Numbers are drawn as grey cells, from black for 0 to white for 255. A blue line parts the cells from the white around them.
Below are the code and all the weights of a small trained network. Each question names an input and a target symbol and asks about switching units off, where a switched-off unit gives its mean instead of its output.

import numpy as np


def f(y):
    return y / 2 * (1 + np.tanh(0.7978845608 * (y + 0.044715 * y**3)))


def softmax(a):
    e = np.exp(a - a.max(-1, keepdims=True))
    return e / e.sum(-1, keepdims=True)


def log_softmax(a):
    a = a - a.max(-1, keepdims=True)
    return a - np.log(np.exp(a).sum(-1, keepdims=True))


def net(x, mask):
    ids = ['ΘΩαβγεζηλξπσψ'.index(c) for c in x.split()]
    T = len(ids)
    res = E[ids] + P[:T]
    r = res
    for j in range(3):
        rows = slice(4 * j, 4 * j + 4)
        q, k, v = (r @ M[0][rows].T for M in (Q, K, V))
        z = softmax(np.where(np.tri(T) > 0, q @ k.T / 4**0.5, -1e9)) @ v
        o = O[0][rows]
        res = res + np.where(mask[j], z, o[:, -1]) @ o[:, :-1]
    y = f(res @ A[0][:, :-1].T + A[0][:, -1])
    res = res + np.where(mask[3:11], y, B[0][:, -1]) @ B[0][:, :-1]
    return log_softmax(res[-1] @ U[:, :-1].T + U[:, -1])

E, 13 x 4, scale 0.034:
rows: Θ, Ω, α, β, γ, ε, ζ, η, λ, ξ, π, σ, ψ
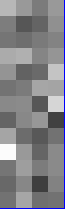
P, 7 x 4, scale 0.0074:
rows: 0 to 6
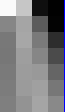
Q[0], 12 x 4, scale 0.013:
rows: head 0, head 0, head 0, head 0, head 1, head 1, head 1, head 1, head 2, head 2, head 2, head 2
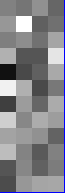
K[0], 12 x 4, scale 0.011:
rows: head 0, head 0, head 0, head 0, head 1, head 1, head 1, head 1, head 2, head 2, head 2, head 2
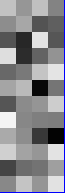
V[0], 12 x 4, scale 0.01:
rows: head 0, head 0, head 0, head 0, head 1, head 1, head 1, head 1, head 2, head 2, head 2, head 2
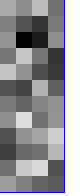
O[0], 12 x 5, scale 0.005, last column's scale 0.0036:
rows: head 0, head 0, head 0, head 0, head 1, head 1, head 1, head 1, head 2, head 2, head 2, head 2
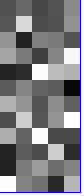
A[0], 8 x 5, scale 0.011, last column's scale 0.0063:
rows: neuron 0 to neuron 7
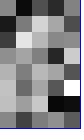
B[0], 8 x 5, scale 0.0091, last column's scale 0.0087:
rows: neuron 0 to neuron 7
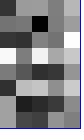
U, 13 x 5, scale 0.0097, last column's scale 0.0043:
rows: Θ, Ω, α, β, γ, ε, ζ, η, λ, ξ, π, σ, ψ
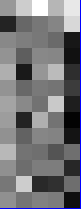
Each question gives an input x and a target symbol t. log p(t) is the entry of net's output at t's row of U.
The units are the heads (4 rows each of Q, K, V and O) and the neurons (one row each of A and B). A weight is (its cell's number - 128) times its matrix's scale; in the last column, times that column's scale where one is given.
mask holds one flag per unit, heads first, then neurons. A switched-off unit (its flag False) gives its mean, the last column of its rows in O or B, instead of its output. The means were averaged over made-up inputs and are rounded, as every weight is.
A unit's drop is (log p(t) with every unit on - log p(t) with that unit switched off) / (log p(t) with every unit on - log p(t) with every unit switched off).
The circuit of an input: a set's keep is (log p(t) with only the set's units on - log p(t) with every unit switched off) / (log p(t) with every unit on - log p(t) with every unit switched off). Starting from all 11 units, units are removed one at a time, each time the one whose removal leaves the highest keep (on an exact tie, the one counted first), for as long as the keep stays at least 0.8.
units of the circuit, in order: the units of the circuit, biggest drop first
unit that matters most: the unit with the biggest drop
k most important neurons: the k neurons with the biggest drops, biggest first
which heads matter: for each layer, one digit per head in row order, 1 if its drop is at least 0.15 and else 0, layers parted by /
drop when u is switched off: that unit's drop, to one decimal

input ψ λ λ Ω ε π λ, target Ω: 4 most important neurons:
(neuron 3; neuron 0; neuron 5; neuron 7)
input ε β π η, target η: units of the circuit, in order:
(neuron 3; neuron 6)
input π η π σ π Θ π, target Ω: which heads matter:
011
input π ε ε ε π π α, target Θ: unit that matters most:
head 1
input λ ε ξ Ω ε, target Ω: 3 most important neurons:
(neuron 3; neuron 1; neuron 2)
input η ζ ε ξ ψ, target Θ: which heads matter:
000
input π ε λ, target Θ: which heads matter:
000
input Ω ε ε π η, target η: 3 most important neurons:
(neuron 6; neuron 3; neuron 2)
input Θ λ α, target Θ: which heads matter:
000
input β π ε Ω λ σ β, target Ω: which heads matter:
010
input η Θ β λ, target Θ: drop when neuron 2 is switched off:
0.2
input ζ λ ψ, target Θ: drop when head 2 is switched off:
0.1
